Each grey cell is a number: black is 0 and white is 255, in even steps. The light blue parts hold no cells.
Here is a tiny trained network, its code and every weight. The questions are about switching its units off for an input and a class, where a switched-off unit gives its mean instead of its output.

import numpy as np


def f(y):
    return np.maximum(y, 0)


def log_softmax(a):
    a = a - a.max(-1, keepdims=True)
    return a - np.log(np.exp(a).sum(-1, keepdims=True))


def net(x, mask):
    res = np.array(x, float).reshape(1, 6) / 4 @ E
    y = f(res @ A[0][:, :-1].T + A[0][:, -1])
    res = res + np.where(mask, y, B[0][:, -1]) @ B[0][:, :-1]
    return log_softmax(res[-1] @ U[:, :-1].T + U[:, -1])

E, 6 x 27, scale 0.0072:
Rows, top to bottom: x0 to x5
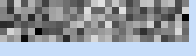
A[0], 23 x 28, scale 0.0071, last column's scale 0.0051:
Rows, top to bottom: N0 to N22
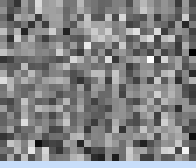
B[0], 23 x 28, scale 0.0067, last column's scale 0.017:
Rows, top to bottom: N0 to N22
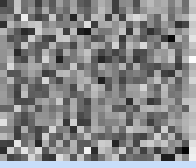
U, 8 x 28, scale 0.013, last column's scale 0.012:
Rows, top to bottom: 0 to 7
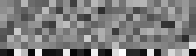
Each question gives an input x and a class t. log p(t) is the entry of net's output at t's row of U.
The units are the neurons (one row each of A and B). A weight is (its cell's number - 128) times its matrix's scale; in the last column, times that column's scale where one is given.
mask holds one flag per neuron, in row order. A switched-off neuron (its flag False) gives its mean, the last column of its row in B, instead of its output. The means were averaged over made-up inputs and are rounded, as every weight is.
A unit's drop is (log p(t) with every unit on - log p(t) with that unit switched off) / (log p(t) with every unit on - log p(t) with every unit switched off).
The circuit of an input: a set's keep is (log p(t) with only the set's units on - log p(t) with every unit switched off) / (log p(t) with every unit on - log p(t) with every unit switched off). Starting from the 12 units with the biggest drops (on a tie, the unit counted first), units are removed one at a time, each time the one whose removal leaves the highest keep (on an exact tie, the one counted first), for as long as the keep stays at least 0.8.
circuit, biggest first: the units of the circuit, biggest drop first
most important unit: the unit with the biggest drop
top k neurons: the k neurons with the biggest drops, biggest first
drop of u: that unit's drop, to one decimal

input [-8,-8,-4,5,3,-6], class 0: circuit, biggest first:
[N18]
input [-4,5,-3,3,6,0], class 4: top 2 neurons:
[N20; N18]
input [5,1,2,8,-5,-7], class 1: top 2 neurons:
[N8; N19]
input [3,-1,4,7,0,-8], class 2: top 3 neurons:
[N14; N17; N16]
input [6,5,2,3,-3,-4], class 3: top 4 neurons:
[N5; N10; N18; N12]
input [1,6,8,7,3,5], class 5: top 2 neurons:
[N3; N11]
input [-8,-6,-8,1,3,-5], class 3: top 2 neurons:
[N22; N3]
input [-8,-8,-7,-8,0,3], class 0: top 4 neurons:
[N18; N8; N13; N5]
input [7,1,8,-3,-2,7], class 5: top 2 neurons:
[N3; N22]
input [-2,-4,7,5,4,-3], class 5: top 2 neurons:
[N3; N9]
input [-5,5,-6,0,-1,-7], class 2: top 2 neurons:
[N17; N14]
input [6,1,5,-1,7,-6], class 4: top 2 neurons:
[N20; N22]
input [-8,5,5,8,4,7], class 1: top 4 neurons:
[N8; N5; N19; N10]
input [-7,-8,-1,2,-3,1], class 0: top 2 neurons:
[N18; N5]
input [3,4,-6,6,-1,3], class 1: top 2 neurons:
[N8; N19]
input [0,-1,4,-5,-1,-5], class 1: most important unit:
N11
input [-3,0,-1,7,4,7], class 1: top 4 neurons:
[N8; N19; N17; N14]
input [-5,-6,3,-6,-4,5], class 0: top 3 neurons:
[N8; N18; N13]
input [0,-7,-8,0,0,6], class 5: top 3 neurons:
[N21; N2; N6]
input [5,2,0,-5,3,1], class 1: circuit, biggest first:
[N11]
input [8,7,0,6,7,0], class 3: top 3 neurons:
[N5; N10; N18]
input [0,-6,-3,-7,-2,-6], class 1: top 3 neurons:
[N11; N2; N7]
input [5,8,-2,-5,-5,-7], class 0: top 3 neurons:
[N2; N6; N4]
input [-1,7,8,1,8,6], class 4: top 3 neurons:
[N20; N21; N18]
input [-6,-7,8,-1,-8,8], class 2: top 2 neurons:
[N4; N21]
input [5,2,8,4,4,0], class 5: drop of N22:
0.1
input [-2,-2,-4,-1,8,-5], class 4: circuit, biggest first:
[N20]
